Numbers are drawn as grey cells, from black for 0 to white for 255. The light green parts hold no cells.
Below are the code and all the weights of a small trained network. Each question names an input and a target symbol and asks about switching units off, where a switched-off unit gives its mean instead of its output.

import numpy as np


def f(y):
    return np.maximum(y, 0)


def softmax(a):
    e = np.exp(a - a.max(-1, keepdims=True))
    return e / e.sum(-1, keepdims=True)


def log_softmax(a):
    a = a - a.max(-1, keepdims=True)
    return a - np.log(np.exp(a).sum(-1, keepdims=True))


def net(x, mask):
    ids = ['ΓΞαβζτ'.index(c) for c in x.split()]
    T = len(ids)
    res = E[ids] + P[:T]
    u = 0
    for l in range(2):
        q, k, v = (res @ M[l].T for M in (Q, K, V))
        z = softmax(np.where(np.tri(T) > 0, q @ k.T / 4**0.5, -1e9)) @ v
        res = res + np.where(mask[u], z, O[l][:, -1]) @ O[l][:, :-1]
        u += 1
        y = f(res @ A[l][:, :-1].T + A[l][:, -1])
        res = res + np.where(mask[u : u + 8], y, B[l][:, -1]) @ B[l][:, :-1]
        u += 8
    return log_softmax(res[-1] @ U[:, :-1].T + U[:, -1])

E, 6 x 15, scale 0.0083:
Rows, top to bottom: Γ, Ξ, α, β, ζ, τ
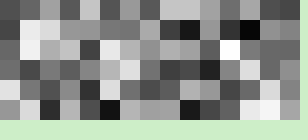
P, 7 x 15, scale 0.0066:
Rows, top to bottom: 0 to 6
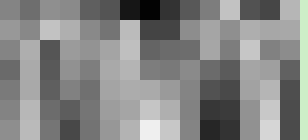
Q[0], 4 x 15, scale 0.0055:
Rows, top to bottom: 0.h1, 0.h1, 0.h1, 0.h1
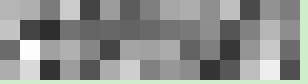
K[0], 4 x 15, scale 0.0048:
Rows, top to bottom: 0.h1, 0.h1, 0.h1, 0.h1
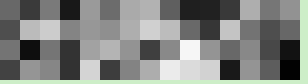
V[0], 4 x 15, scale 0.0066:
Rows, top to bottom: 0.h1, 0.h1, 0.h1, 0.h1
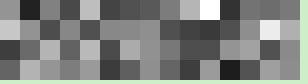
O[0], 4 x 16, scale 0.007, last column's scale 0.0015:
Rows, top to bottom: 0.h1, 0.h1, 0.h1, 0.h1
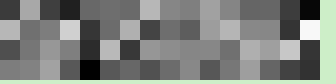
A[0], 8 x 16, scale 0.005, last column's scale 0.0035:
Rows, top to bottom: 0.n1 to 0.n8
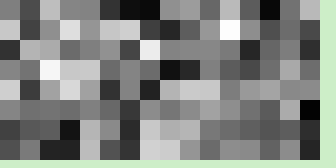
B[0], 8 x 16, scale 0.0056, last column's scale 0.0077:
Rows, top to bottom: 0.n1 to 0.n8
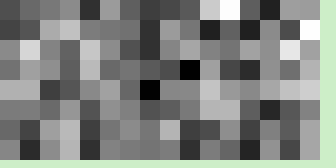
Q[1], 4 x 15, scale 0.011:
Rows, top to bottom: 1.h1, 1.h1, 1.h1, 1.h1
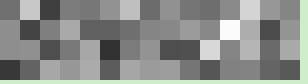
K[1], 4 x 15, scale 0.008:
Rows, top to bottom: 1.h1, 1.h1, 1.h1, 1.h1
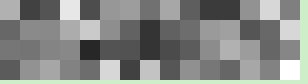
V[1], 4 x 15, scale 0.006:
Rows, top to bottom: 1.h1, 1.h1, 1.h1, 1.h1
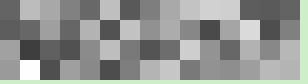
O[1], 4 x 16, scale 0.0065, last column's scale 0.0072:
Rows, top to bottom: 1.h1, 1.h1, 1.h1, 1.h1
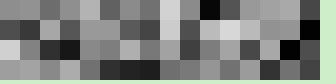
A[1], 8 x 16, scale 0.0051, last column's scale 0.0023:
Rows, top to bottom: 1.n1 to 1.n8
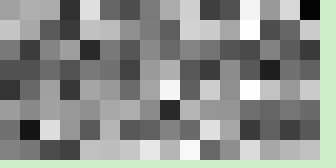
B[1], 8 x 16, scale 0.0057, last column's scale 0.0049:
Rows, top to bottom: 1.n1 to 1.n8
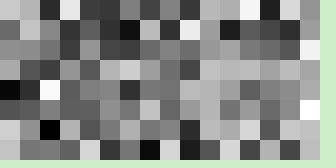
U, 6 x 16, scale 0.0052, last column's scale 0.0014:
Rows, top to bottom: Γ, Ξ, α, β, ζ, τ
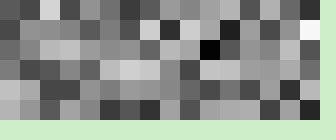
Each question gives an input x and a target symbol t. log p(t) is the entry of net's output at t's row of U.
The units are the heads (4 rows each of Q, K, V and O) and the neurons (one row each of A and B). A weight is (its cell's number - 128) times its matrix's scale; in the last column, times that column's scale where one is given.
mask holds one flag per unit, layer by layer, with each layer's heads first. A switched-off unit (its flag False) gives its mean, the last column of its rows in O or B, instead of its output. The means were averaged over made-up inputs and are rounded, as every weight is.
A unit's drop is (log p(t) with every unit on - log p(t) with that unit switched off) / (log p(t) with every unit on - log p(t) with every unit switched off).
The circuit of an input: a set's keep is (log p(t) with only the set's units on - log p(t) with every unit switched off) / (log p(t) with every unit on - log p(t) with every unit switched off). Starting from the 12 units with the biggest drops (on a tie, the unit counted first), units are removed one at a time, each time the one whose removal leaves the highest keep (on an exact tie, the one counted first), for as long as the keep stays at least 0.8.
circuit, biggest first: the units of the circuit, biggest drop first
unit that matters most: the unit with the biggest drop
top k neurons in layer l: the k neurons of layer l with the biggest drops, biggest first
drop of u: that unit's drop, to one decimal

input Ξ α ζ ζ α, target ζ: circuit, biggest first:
[1.h1; 0.h1]
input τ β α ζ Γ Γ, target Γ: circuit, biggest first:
[1.h1; 0.h1; 1.n5]
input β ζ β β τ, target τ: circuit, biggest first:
[1.h1]
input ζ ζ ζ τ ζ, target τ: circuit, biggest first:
[0.h1; 1.h1; 0.n5]
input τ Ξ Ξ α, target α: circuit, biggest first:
[1.h1; 0.h1]
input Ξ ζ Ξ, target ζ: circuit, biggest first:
[0.n4; 1.h1]
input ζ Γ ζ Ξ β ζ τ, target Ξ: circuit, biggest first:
[1.h1; 0.h1]
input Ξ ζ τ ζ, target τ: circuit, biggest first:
[0.h1; 1.h1; 1.n7]
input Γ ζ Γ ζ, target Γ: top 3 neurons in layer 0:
[0.n2; 0.n3; 0.n4]
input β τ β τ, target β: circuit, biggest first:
[0.n2; 0.h1; 1.h1]
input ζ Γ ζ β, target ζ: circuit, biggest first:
[0.h1; 1.h1; 1.n8; 0.n2]
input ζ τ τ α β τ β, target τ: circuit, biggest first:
[1.h1; 0.h1; 1.n7]
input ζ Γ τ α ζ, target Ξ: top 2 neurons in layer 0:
[0.n5; 0.n1]
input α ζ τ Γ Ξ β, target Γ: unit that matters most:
0.n5
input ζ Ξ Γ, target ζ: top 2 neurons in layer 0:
[0.n2; 0.n1]
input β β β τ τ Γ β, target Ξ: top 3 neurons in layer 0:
[0.n2; 0.n7; 0.n8]
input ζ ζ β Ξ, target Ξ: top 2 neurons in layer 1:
[1.n6; 1.n8]
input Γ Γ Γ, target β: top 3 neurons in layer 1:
[1.n4; 1.n7; 1.n2]
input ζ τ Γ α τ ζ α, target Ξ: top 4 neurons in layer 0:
[0.n2; 0.n8; 0.n3; 0.n1]
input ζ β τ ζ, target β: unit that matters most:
0.h1
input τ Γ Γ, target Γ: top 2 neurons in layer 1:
[1.n5; 1.n8]
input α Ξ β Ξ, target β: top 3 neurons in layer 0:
[0.n4; 0.n8; 0.n7]
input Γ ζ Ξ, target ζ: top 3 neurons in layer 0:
[0.n1; 0.n4; 0.n3]
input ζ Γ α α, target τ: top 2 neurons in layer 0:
[0.n2; 0.n3]
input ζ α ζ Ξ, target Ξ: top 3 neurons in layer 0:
[0.n2; 0.n5; 0.n4]
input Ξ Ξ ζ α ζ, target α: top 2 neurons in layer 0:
[0.n5; 0.n2]
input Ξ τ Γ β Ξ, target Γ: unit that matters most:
1.h1
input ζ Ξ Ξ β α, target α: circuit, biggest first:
[0.h1; 1.h1]
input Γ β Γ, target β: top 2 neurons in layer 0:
[0.n8; 0.n7]
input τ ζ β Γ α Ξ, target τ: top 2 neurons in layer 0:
[0.n5; 0.n3]
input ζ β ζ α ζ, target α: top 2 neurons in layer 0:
[0.n2; 0.n5]
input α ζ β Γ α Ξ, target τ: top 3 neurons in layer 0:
[0.n3; 0.n2; 0.n5]
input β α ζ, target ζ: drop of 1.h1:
1.2
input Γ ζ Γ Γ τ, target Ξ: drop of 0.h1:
0.5
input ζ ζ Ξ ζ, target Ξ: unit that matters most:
0.h1
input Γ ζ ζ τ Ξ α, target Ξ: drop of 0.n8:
0.3
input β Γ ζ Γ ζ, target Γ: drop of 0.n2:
0.6
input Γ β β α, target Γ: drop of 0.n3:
0.1
